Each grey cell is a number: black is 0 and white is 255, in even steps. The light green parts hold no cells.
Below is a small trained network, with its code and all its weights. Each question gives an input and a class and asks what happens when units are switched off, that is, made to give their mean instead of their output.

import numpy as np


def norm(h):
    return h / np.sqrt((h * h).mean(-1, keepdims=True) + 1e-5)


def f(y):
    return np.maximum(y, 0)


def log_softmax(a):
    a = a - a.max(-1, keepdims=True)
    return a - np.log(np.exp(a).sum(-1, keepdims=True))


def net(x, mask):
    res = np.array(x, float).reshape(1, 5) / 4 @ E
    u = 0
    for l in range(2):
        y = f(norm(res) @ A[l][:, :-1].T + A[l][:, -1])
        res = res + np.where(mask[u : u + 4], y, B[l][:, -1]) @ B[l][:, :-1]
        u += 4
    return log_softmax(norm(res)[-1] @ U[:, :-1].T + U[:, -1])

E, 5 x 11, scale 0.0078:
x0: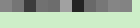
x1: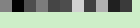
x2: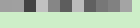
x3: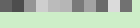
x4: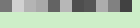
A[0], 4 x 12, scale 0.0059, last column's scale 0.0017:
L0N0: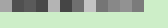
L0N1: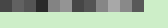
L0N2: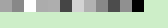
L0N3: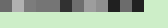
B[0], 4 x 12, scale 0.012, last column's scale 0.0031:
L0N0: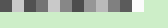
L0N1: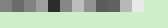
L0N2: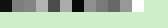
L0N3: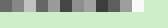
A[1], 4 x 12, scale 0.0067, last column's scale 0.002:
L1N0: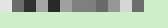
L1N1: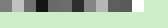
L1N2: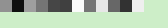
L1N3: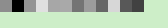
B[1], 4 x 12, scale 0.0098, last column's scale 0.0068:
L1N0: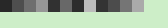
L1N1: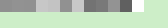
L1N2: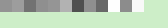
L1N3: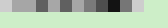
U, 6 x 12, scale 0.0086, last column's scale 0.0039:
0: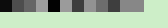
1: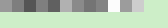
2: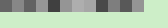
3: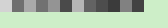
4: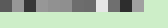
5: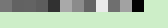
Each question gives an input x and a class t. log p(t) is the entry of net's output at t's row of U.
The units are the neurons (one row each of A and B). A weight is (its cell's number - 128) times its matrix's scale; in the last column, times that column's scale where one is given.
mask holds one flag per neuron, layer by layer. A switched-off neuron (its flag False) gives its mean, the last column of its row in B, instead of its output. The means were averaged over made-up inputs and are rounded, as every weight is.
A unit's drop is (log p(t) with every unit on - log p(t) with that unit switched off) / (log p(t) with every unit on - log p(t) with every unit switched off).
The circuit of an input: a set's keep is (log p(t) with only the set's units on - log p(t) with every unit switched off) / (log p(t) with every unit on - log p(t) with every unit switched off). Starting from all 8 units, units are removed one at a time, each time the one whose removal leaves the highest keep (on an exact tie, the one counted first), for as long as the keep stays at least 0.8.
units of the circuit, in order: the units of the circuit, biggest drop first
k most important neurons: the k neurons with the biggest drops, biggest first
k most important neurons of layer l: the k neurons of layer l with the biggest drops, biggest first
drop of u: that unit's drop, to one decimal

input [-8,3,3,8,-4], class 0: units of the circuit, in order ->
L0N2
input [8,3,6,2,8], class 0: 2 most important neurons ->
L1N0; L0N0
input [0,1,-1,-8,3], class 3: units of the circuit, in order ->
L0N3; L0N2
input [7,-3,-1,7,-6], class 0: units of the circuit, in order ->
L0N1; L1N0
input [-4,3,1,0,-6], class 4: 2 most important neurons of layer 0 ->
L0N0; L0N1
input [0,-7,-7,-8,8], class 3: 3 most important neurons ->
L1N2; L0N2; L1N1
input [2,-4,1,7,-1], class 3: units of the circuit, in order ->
L1N3; L1N2
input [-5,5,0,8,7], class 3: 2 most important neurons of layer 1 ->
L1N3; L1N0
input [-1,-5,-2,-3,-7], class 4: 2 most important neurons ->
L0N0; L1N2
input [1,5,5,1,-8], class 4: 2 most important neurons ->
L0N0; L0N1
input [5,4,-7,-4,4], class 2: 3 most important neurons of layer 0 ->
L0N2; L0N1; L0N3
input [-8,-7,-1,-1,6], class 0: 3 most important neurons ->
L0N2; L1N2; L0N0
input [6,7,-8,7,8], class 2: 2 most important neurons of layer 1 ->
L1N3; L1N2
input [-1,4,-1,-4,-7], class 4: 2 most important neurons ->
L0N0; L1N3
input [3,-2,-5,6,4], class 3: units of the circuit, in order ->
L1N3; L0N2; L0N0
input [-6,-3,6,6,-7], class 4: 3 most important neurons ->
L0N0; L0N2; L0N1
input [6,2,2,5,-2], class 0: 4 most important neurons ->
L1N0; L0N1; L1N1; L0N3
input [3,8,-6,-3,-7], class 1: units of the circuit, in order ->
L1N2
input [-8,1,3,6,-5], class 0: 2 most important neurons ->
L0N2; L1N1
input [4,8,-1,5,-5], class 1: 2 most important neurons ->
L1N2; L0N2
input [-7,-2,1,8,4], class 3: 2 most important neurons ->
L1N3; L0N0
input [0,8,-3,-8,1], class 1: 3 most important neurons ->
L1N2; L1N3; L0N2
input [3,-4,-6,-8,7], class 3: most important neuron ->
L1N1
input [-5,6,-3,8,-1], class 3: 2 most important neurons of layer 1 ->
L1N3; L1N0
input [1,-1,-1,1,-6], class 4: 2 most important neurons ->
L0N0; L1N2
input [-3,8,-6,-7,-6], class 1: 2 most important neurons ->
L1N2; L1N3
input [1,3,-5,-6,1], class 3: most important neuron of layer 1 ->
L1N0
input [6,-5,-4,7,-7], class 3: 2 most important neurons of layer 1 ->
L1N3; L1N2
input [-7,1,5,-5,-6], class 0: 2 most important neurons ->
L0N2; L1N3
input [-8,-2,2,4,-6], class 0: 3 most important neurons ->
L0N2; L1N1; L1N2
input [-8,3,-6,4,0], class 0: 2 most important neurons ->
L0N2; L1N1
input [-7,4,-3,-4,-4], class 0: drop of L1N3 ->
0.1
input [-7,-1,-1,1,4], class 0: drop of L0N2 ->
0.6
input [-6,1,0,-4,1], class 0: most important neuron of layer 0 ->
L0N2
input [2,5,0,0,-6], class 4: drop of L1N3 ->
-0.1
